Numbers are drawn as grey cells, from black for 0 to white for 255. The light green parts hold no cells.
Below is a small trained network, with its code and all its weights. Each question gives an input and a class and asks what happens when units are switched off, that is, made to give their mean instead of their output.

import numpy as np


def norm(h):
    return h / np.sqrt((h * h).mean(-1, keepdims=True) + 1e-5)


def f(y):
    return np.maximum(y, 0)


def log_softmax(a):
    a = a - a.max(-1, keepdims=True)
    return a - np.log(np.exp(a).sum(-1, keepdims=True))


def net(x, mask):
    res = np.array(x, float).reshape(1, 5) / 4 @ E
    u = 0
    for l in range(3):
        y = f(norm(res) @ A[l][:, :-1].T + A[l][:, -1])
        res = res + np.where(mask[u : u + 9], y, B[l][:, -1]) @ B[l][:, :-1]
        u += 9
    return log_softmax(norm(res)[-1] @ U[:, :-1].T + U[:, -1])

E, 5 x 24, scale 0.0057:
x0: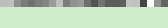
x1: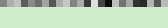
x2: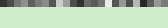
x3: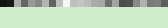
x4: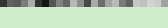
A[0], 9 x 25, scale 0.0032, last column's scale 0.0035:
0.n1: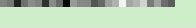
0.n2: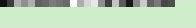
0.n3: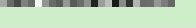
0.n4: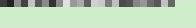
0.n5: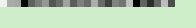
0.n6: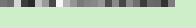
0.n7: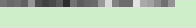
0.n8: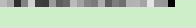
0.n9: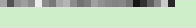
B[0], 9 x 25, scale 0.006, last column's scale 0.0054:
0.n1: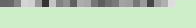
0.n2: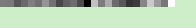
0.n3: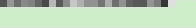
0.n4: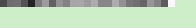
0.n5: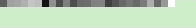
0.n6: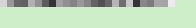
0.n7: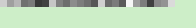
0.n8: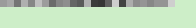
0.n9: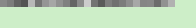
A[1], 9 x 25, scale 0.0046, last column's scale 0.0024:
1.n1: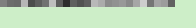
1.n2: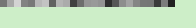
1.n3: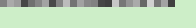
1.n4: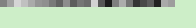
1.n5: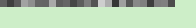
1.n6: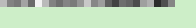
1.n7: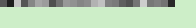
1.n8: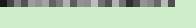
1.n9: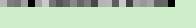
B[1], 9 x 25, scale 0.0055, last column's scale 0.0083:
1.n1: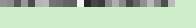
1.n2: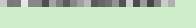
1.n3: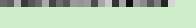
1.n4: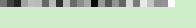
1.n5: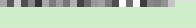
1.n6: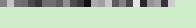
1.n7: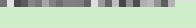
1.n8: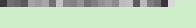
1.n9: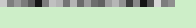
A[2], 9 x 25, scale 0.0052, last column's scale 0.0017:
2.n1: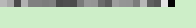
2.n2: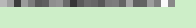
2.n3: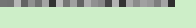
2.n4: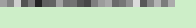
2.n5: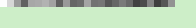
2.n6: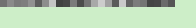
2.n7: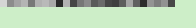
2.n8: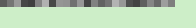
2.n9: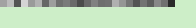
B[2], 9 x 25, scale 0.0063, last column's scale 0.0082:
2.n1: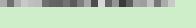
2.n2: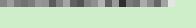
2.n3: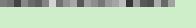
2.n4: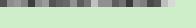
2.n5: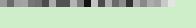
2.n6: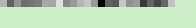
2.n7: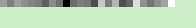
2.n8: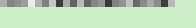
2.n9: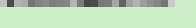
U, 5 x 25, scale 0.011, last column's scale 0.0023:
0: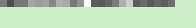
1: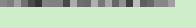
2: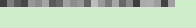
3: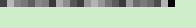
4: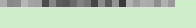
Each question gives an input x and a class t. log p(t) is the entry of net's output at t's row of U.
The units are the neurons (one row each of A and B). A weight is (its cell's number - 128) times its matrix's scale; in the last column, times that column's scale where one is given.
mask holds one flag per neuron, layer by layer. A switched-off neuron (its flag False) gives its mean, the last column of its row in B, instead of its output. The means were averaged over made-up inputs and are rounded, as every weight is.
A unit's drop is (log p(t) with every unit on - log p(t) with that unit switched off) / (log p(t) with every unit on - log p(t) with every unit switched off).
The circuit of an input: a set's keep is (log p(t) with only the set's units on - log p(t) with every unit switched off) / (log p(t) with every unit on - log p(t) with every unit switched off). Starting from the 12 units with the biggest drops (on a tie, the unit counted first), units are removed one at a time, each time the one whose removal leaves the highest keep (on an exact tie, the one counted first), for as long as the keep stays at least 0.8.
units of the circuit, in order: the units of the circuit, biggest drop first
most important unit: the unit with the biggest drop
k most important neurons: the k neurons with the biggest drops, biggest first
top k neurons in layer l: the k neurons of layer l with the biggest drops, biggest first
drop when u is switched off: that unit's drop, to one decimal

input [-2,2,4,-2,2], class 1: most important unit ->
0.n6
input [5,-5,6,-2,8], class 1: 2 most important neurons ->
(1.n4; 2.n4)
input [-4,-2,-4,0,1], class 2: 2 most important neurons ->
(0.n2; 0.n5)
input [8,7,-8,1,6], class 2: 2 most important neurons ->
(1.n3; 2.n7)
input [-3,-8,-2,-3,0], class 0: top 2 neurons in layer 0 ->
(0.n1; 0.n2)
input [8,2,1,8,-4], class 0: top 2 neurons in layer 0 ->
(0.n6; 0.n2)
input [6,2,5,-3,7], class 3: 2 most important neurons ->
(2.n4; 1.n4)
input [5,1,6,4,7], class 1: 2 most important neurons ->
(0.n7; 2.n4)
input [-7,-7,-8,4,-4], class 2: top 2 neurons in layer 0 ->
(0.n2; 0.n7)
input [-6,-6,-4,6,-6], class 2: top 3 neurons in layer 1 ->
(1.n7; 1.n8; 1.n3)
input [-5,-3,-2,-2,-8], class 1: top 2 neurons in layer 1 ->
(1.n6; 1.n5)
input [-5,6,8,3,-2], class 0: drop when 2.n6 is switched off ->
-0.1
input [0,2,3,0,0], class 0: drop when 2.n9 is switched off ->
0.0
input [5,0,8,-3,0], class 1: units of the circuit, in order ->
(1.n4)
